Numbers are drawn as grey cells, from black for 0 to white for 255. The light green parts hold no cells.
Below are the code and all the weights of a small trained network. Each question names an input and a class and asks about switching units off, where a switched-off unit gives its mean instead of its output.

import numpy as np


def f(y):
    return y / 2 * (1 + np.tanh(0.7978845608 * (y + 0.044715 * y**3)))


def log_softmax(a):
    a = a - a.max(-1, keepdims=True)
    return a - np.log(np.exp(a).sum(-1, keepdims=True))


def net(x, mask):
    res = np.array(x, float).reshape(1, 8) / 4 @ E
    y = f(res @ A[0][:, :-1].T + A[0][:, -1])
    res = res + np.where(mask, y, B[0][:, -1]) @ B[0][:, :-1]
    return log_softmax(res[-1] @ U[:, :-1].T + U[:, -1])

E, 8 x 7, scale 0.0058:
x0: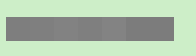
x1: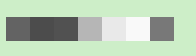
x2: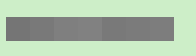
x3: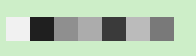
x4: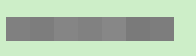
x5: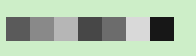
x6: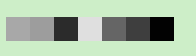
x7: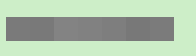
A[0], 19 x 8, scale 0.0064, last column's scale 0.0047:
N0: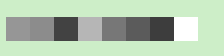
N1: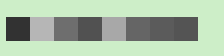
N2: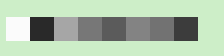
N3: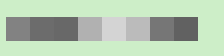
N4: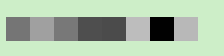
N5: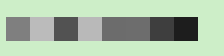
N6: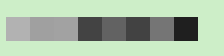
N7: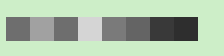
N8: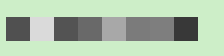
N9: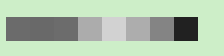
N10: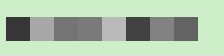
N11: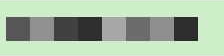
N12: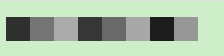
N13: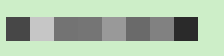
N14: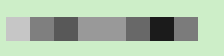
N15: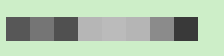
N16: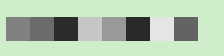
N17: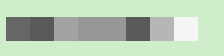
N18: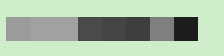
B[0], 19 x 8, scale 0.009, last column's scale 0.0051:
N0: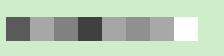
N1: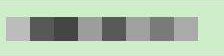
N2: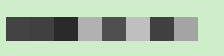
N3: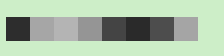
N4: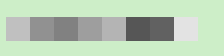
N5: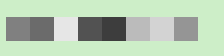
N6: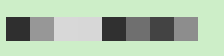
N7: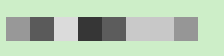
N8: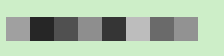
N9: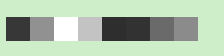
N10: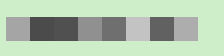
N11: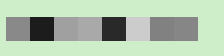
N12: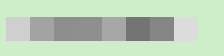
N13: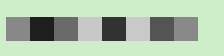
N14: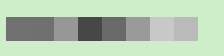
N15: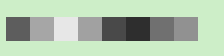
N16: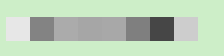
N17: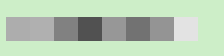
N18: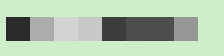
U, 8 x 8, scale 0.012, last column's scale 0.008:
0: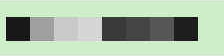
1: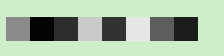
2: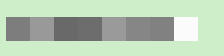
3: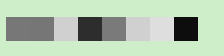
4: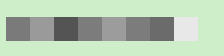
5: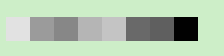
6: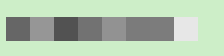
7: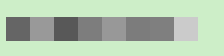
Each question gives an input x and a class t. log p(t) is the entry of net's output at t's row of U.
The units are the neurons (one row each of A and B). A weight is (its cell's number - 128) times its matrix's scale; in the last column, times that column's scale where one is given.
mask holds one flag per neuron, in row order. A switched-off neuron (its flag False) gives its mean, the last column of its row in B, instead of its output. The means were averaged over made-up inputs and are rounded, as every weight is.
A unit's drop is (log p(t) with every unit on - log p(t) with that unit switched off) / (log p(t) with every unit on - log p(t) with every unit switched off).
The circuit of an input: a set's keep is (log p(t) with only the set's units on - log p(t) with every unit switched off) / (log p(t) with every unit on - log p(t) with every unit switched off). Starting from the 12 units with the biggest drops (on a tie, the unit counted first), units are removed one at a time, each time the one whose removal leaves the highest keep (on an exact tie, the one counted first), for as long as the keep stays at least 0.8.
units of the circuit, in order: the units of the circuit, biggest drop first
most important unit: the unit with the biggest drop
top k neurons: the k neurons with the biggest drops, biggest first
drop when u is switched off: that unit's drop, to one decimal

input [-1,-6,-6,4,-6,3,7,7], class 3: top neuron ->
[N14]
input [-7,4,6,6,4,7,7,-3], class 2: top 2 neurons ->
[N4; N0]
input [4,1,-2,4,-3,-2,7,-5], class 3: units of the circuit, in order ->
[N14; N7; N0]
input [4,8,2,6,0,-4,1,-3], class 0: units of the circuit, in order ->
[N3; N9]
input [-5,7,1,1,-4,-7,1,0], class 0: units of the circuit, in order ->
[N3; N9]
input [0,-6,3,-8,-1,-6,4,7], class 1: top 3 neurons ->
[N10; N13; N8]
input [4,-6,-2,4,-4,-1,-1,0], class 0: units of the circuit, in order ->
[N18; N6]
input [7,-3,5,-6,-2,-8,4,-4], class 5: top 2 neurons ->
[N16; N2]
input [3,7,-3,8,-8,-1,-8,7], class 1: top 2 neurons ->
[N2; N0]
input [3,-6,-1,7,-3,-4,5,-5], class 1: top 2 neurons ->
[N2; N3]
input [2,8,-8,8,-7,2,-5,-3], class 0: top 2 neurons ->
[N3; N9]
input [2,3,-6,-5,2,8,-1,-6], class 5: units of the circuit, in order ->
[N12; N4]
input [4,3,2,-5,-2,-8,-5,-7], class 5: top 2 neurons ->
[N16; N0]
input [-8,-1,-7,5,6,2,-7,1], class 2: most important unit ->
N14
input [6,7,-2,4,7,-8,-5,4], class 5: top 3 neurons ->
[N16; N17; N18]
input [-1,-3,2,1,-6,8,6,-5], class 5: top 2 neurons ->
[N4; N12]
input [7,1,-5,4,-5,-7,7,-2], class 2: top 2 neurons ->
[N16; N0]
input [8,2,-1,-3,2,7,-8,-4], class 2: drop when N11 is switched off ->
-0.1
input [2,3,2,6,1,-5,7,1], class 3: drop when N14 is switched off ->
0.3
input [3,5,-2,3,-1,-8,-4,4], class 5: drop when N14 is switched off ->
0.1
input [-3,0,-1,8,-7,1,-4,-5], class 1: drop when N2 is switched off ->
0.7
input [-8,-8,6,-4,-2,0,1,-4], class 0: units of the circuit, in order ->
[N18]
